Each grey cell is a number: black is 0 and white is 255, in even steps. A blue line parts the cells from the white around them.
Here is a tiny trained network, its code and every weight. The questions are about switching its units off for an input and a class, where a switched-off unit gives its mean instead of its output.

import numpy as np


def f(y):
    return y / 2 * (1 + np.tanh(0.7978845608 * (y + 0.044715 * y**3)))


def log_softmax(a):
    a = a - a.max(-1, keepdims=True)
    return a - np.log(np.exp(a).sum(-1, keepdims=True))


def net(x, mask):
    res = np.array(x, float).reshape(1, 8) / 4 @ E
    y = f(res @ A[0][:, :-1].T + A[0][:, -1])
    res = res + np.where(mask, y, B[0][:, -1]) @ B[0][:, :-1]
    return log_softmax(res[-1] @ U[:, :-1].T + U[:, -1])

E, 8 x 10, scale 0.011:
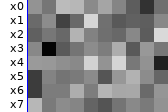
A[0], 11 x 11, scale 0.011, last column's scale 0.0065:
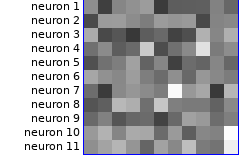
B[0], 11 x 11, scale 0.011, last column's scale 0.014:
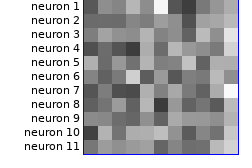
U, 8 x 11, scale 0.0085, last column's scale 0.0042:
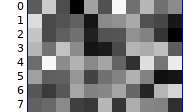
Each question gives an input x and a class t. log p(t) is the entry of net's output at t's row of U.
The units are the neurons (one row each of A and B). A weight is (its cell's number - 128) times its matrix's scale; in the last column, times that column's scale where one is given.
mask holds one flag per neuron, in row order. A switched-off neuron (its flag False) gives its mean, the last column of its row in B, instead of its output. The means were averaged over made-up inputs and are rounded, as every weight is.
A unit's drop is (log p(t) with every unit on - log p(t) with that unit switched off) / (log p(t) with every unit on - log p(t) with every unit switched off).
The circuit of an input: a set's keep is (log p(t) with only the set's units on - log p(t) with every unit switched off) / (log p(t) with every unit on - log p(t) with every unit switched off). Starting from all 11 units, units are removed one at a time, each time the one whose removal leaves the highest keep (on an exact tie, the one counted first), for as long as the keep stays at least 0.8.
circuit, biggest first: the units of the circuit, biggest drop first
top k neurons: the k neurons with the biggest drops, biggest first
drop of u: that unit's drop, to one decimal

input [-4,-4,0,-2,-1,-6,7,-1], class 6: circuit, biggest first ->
neuron 3
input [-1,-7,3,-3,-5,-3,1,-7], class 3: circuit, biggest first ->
neuron 7; neuron 10; neuron 1
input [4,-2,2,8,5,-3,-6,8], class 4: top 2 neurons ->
neuron 3; neuron 1
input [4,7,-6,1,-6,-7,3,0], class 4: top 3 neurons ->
neuron 7; neuron 3; neuron 4
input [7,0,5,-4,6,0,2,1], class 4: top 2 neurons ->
neuron 10; neuron 7
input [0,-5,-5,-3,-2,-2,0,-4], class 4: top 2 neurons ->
neuron 4; neuron 7
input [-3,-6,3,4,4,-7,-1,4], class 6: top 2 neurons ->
neuron 6; neuron 7
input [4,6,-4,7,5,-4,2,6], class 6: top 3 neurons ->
neuron 7; neuron 1; neuron 4
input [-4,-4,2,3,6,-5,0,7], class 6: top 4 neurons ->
neuron 6; neuron 4; neuron 9; neuron 8
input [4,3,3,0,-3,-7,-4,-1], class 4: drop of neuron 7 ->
0.1
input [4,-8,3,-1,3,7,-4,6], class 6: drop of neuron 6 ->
0.2
